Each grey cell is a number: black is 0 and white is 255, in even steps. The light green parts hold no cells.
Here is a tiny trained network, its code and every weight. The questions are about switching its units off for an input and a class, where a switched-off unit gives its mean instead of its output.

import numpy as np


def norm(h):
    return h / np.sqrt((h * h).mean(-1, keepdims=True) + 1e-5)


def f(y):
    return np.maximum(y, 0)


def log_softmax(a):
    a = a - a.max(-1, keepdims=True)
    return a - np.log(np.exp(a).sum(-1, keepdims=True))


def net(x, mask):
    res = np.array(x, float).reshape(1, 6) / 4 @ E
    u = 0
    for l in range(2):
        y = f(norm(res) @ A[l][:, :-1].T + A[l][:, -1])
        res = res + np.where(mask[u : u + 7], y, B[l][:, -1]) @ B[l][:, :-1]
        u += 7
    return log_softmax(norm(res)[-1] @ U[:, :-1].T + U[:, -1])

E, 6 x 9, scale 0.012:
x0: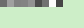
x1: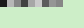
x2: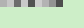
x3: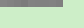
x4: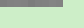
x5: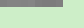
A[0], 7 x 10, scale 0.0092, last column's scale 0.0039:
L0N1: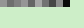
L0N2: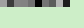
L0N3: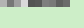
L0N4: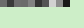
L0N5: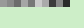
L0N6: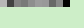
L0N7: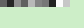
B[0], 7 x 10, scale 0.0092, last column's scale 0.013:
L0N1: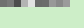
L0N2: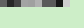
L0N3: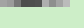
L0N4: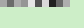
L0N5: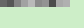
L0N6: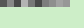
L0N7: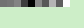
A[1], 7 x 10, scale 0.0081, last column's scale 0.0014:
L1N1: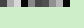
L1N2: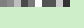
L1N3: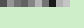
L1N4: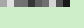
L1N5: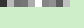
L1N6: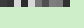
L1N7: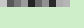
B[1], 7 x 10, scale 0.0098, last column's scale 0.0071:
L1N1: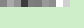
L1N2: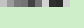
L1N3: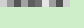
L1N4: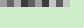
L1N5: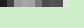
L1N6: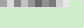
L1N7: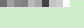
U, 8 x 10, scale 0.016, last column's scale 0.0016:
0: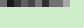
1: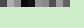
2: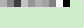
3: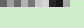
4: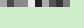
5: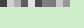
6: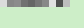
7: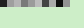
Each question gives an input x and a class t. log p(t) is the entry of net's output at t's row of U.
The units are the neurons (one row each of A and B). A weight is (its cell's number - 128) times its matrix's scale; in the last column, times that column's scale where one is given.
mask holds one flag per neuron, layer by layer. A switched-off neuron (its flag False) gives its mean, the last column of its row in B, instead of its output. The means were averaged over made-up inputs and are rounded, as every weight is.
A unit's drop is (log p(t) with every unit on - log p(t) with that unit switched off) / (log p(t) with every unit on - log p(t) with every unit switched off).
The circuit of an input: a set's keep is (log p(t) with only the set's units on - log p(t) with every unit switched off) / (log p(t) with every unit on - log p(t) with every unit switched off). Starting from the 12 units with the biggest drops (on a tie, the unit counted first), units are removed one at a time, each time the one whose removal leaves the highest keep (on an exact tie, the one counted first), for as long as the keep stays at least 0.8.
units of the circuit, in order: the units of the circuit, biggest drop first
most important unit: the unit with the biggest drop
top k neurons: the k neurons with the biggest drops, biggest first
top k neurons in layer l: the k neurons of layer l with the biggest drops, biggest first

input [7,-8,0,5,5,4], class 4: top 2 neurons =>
L0N7; L0N4
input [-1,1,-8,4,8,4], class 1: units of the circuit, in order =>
L0N7; L1N1
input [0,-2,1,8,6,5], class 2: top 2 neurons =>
L0N7; L1N7
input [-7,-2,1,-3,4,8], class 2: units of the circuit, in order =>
L1N7
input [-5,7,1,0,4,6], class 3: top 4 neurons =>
L1N2; L1N3; L0N3; L1N5
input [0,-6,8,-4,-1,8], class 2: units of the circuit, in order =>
L0N7; L1N7
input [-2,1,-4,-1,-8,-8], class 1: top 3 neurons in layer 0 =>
L0N7; L0N1; L0N6
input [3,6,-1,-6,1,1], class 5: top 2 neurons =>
L0N7; L0N2
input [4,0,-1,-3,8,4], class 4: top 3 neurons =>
L0N4; L0N7; L1N7
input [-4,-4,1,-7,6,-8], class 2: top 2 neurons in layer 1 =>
L1N7; L1N5
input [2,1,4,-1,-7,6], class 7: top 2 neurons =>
L0N7; L1N5
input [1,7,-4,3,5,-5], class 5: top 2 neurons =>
L1N6; L0N3
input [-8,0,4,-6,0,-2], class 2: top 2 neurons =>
L1N7; L0N2
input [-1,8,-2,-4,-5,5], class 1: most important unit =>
L1N2
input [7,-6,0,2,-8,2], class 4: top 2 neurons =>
L0N7; L0N4
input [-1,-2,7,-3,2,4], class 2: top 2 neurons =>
L0N7; L0N5
